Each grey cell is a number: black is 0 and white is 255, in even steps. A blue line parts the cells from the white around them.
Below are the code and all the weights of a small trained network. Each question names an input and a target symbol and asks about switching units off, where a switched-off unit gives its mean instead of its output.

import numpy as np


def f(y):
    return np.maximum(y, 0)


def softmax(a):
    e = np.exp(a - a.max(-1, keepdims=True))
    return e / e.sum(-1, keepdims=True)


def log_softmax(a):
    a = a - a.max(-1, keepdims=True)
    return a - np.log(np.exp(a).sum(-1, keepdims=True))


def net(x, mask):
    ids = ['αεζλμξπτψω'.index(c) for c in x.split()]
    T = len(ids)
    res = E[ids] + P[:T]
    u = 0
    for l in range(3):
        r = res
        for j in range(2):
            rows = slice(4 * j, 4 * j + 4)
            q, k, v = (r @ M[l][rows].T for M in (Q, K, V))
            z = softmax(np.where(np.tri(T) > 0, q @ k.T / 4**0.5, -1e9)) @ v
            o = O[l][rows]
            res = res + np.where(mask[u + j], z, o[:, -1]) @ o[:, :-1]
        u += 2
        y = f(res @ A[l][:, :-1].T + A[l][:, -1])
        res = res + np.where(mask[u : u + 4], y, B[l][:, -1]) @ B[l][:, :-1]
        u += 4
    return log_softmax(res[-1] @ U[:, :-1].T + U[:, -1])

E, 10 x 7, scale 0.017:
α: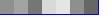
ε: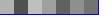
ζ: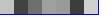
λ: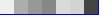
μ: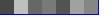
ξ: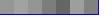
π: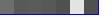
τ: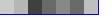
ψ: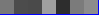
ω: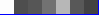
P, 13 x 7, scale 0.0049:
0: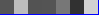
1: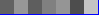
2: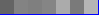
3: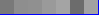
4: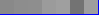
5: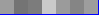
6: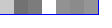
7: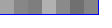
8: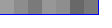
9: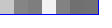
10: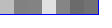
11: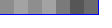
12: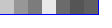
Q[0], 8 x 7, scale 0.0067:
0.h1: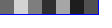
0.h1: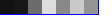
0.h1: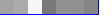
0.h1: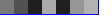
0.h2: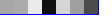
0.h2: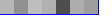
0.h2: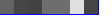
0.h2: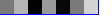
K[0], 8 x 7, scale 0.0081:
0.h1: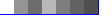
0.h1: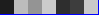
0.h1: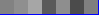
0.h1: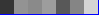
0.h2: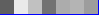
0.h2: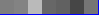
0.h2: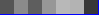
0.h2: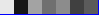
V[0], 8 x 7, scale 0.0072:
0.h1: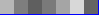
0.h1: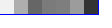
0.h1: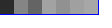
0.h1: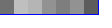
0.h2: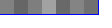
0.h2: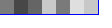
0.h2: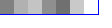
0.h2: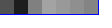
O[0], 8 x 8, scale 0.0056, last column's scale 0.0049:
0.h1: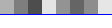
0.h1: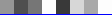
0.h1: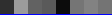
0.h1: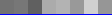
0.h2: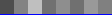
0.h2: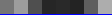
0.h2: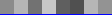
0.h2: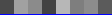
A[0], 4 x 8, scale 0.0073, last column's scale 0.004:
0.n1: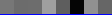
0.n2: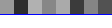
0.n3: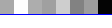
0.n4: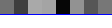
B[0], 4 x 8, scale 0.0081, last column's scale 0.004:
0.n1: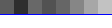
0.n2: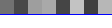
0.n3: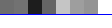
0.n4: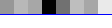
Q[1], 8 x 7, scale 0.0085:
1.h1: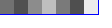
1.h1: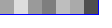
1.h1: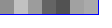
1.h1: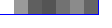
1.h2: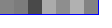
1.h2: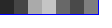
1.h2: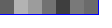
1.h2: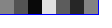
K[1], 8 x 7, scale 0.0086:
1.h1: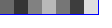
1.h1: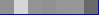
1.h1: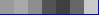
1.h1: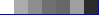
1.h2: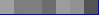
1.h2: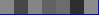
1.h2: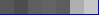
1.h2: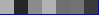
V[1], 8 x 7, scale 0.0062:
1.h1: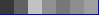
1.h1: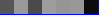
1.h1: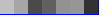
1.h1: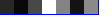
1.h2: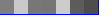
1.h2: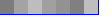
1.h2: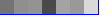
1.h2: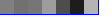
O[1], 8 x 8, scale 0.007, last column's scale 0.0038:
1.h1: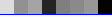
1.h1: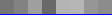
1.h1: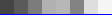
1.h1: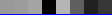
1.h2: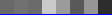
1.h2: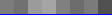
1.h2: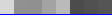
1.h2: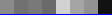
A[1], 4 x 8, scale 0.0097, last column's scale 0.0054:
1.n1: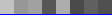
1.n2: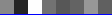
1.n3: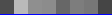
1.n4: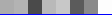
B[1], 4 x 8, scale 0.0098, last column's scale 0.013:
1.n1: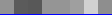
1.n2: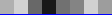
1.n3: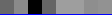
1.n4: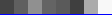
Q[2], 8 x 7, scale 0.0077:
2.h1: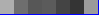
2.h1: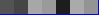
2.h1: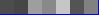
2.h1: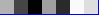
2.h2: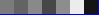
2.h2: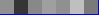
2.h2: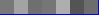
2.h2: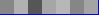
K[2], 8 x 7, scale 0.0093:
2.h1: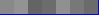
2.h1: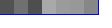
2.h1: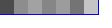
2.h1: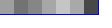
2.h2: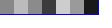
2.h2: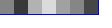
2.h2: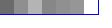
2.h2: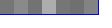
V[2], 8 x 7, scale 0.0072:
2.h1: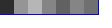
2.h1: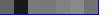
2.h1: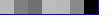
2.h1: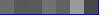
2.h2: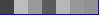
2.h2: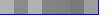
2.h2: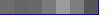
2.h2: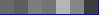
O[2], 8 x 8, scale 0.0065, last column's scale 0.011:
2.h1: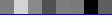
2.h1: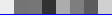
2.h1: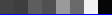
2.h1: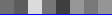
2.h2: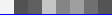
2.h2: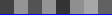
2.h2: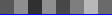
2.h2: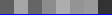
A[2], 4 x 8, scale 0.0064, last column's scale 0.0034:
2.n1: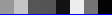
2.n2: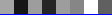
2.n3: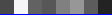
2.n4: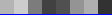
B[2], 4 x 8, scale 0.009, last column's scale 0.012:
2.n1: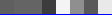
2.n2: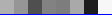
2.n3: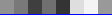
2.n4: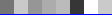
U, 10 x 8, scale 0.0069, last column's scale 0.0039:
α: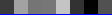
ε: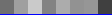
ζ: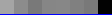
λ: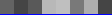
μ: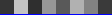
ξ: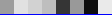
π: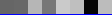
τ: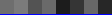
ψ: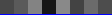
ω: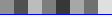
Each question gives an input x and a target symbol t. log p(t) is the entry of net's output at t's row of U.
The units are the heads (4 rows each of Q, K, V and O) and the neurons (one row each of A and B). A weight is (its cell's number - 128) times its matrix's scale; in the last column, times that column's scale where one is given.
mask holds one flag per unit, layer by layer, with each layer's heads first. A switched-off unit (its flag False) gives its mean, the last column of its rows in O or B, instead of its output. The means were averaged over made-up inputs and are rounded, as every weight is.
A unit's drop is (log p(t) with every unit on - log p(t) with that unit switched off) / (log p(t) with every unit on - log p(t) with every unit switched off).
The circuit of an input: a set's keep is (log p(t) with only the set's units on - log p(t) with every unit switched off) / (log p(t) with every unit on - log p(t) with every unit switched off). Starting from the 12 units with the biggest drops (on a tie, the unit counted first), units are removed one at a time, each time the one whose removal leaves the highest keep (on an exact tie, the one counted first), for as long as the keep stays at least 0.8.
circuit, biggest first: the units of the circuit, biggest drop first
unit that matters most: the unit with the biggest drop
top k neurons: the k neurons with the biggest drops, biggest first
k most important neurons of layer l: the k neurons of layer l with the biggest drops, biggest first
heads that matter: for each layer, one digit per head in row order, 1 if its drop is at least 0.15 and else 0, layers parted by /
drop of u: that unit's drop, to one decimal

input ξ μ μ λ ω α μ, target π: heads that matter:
01 / 00 / 00
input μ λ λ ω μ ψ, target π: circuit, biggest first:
1.n4, 0.h2
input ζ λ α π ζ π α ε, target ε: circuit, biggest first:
1.n2, 2.n4, 0.n4, 0.n3
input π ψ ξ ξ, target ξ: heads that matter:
00 / 00 / 10
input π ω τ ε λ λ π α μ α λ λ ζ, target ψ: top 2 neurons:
0.n2, 0.n1
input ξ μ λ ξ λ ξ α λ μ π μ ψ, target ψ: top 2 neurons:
2.n1, 1.n4
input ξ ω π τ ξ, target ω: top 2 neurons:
0.n2, 2.n1
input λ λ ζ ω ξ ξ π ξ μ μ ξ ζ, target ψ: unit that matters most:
1.h2
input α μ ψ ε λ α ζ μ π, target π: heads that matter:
00 / 00 / 11
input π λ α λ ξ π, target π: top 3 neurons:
1.n4, 2.n1, 0.n4
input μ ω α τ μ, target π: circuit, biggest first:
0.h2, 1.n4
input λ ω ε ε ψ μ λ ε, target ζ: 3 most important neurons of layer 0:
0.n2, 0.n4, 0.n3
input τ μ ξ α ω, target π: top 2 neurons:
0.n2, 2.n2
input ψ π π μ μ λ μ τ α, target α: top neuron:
1.n4
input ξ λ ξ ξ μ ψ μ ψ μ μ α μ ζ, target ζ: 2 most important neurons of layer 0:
0.n1, 0.n4
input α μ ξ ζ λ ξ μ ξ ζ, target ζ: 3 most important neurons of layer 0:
0.n1, 0.n3, 0.n2
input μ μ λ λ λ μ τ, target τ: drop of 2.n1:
0.2
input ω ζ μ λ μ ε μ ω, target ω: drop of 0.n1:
0.0
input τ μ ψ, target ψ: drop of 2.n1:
0.4
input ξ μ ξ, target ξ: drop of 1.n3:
0.1
